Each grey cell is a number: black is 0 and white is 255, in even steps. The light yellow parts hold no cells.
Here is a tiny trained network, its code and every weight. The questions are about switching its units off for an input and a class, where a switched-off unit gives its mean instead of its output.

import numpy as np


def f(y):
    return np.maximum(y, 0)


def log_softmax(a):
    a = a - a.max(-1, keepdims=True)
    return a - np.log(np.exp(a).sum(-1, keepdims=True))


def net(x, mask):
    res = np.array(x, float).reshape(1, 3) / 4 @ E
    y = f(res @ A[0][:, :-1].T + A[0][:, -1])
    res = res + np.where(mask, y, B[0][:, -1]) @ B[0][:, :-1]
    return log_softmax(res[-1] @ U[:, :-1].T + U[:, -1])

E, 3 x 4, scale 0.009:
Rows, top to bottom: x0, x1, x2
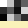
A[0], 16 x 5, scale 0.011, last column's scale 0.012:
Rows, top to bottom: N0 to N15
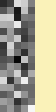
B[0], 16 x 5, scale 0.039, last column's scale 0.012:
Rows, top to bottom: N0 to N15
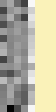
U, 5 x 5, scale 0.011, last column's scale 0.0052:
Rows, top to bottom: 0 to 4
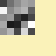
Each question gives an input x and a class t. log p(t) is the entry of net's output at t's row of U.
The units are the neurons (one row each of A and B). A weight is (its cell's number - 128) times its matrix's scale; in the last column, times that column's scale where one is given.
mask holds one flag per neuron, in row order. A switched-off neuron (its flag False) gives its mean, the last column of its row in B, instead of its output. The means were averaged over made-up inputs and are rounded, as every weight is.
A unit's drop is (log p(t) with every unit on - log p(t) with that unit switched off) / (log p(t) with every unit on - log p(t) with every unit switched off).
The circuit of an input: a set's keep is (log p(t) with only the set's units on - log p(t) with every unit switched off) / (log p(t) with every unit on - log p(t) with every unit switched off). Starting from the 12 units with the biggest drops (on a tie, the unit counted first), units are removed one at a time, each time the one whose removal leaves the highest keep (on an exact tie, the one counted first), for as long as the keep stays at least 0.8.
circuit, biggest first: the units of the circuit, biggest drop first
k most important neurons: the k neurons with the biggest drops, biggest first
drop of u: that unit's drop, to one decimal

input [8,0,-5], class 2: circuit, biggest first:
[N2]
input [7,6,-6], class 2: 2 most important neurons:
[N2; N14]
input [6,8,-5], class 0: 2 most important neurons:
[N8; N1]
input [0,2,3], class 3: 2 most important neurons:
[N11; N15]
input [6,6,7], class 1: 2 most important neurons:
[N6; N7]
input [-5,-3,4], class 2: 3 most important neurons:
[N11; N0; N13]
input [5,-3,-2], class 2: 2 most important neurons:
[N2; N8]
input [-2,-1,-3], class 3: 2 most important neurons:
[N7; N6]
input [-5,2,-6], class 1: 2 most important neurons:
[N11; N2]
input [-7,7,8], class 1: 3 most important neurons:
[N6; N7; N4]
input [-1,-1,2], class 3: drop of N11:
0.1
